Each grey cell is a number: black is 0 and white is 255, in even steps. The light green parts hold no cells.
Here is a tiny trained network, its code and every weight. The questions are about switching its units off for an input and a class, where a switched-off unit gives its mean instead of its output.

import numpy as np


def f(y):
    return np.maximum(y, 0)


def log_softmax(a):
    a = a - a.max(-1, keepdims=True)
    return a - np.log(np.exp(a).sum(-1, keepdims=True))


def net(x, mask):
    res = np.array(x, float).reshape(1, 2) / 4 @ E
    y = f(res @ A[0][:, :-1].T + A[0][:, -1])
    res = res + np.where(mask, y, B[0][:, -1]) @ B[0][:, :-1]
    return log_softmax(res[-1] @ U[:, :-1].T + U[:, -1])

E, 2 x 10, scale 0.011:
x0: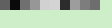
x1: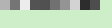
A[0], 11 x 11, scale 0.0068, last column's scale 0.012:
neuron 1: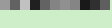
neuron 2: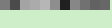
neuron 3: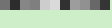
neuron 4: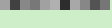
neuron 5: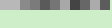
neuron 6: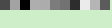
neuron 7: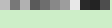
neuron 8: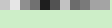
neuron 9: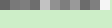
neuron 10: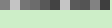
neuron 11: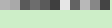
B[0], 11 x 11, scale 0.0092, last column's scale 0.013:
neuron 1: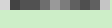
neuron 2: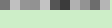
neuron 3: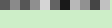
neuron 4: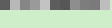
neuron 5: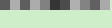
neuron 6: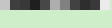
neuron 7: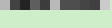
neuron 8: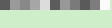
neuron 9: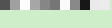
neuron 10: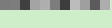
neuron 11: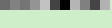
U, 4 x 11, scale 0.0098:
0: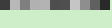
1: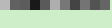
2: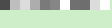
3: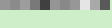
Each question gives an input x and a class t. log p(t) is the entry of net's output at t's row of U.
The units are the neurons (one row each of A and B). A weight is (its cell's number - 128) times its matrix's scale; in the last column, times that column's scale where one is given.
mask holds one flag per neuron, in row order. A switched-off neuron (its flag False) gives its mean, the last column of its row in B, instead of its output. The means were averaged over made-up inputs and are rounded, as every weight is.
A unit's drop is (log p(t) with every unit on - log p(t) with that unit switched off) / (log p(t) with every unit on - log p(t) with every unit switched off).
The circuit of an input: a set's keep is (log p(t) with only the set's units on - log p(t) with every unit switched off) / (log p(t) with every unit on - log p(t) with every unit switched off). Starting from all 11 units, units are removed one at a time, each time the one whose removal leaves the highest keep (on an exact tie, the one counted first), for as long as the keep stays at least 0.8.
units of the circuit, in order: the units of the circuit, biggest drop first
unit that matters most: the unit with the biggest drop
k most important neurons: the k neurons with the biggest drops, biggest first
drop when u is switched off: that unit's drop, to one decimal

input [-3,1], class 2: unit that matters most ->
neuron 3
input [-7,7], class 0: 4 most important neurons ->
neuron 8; neuron 6; neuron 5; neuron 10
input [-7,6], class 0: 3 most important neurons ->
neuron 8; neuron 6; neuron 5
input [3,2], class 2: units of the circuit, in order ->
neuron 11; neuron 9; neuron 10
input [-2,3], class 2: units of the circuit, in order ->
neuron 6; neuron 3
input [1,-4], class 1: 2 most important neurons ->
neuron 6; neuron 8
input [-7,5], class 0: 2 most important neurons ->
neuron 8; neuron 6
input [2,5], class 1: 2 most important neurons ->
neuron 7; neuron 1
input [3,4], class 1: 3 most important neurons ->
neuron 7; neuron 8; neuron 1
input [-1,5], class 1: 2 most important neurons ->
neuron 7; neuron 1
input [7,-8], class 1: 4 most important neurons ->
neuron 6; neuron 8; neuron 11; neuron 5
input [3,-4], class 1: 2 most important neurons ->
neuron 6; neuron 8
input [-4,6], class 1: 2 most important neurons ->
neuron 7; neuron 1
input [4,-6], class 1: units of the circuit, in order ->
neuron 6
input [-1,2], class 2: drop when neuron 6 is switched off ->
0.2
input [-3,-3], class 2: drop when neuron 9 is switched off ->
-0.1
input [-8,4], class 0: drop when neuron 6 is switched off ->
0.0
